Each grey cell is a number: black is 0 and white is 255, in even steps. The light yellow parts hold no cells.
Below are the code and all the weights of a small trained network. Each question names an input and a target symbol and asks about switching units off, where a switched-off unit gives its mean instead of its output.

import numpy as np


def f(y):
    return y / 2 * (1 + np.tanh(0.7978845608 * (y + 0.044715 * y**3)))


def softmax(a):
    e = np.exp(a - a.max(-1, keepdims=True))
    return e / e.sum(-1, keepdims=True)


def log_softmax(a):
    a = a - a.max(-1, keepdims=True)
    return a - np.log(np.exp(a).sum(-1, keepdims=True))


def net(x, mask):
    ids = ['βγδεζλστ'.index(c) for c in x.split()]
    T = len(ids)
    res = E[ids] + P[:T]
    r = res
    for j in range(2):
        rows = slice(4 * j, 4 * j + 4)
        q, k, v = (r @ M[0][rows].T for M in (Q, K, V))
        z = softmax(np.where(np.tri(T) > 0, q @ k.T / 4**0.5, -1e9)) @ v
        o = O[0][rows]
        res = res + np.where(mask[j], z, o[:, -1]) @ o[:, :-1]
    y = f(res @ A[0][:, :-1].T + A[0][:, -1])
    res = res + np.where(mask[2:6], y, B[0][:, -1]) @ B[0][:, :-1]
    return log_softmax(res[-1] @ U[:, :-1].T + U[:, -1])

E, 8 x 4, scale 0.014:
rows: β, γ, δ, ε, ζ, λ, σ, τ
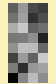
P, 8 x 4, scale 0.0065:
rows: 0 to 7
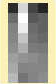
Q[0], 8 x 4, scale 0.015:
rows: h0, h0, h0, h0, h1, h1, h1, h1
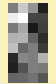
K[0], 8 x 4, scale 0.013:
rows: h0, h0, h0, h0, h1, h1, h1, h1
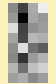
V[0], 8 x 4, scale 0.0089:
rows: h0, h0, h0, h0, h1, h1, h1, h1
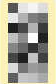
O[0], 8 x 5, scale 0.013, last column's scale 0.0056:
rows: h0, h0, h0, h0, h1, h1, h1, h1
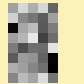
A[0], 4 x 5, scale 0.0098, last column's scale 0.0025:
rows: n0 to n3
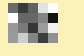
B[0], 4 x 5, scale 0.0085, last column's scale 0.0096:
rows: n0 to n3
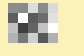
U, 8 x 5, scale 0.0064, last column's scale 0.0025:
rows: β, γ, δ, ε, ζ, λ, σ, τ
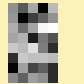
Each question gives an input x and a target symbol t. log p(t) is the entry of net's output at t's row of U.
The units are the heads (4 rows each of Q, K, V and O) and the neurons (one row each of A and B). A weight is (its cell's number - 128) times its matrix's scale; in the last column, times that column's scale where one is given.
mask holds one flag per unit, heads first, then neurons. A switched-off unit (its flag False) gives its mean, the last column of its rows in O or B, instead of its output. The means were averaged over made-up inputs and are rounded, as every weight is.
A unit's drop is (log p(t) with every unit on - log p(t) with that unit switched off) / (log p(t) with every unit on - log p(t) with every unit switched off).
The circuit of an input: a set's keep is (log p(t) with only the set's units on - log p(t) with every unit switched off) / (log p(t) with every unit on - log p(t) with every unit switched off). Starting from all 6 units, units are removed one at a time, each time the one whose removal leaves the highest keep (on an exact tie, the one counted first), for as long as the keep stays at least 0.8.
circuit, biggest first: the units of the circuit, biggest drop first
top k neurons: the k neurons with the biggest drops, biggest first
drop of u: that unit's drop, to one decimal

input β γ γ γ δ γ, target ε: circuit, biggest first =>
(h0; n1)
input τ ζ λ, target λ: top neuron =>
(n2)
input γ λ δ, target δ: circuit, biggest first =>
(h0; n2)
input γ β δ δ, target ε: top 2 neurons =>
(n1; n0)
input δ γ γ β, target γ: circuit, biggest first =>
(h0; n1)
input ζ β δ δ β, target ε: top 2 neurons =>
(n1; n0)
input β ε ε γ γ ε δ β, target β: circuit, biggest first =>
(h0; n2)
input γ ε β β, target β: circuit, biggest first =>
(h0; n3)
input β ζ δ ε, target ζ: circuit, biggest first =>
(h0; h1)
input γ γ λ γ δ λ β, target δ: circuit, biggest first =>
(h0; n0)
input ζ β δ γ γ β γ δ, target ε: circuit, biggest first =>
(n1; h0)
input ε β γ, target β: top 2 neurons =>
(n3; n1)
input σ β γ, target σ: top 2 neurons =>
(n2; n3)
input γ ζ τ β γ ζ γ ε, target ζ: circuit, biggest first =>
(h0)
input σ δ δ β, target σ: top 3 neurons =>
(n2; n3; n0)
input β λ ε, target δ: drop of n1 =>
0.1
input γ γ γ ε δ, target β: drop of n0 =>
0.0
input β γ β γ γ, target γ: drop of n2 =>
0.1
